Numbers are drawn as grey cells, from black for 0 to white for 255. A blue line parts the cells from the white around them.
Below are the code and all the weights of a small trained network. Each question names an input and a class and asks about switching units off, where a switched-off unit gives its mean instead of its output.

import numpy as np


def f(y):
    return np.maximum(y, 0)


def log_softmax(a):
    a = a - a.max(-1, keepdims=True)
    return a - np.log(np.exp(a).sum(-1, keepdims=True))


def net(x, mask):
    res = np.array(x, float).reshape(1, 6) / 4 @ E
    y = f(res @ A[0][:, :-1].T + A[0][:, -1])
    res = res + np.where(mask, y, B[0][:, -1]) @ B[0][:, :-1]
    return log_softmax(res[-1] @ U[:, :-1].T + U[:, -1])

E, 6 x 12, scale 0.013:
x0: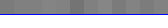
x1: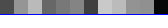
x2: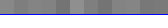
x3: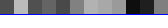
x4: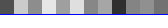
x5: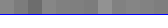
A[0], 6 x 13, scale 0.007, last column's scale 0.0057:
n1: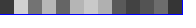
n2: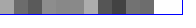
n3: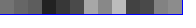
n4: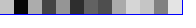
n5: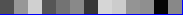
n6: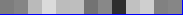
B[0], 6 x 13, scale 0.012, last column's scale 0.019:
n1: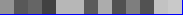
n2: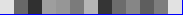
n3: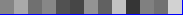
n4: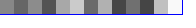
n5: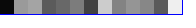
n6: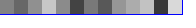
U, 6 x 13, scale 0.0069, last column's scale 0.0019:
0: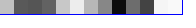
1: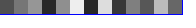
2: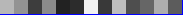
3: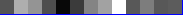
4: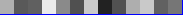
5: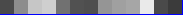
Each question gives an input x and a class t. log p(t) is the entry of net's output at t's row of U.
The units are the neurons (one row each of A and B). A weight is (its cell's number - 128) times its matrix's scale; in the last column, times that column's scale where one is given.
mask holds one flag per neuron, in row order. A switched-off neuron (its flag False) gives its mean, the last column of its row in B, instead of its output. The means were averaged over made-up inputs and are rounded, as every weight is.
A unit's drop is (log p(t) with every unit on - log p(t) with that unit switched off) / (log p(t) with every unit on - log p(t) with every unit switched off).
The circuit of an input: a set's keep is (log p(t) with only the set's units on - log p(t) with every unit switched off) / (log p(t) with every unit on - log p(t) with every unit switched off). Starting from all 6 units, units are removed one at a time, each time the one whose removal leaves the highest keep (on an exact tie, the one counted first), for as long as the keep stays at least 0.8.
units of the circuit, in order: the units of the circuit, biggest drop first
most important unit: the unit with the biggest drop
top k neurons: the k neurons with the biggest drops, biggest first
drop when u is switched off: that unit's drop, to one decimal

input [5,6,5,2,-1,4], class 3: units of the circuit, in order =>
[n4]
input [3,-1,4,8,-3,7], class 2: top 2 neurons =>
[n5; n3]
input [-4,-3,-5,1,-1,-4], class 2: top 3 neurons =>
[n4; n1; n6]
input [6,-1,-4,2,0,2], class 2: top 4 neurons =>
[n4; n5; n1; n6]
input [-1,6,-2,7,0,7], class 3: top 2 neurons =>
[n4; n3]
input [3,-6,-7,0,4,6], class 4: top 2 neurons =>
[n4; n6]
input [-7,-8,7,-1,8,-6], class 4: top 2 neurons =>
[n6; n4]
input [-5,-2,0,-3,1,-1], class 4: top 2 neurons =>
[n1; n6]
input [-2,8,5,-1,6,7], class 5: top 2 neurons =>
[n6; n4]
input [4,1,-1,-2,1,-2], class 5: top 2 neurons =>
[n1; n2]
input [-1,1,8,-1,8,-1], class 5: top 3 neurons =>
[n6; n2; n4]
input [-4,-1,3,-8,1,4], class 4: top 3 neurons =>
[n6; n1; n5]
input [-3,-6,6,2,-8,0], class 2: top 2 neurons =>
[n3; n1]
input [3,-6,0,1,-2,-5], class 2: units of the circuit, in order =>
[n1]
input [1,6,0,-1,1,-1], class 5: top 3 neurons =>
[n4; n1; n3]
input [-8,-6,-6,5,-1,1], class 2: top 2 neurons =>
[n4; n3]
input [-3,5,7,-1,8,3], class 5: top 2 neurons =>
[n6; n4]
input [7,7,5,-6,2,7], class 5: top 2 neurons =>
[n6; n1]
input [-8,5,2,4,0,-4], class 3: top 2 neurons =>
[n4; n3]
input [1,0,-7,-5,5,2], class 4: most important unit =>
n5
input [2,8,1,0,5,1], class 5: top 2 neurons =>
[n4; n6]
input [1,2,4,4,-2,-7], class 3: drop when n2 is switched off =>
0.1
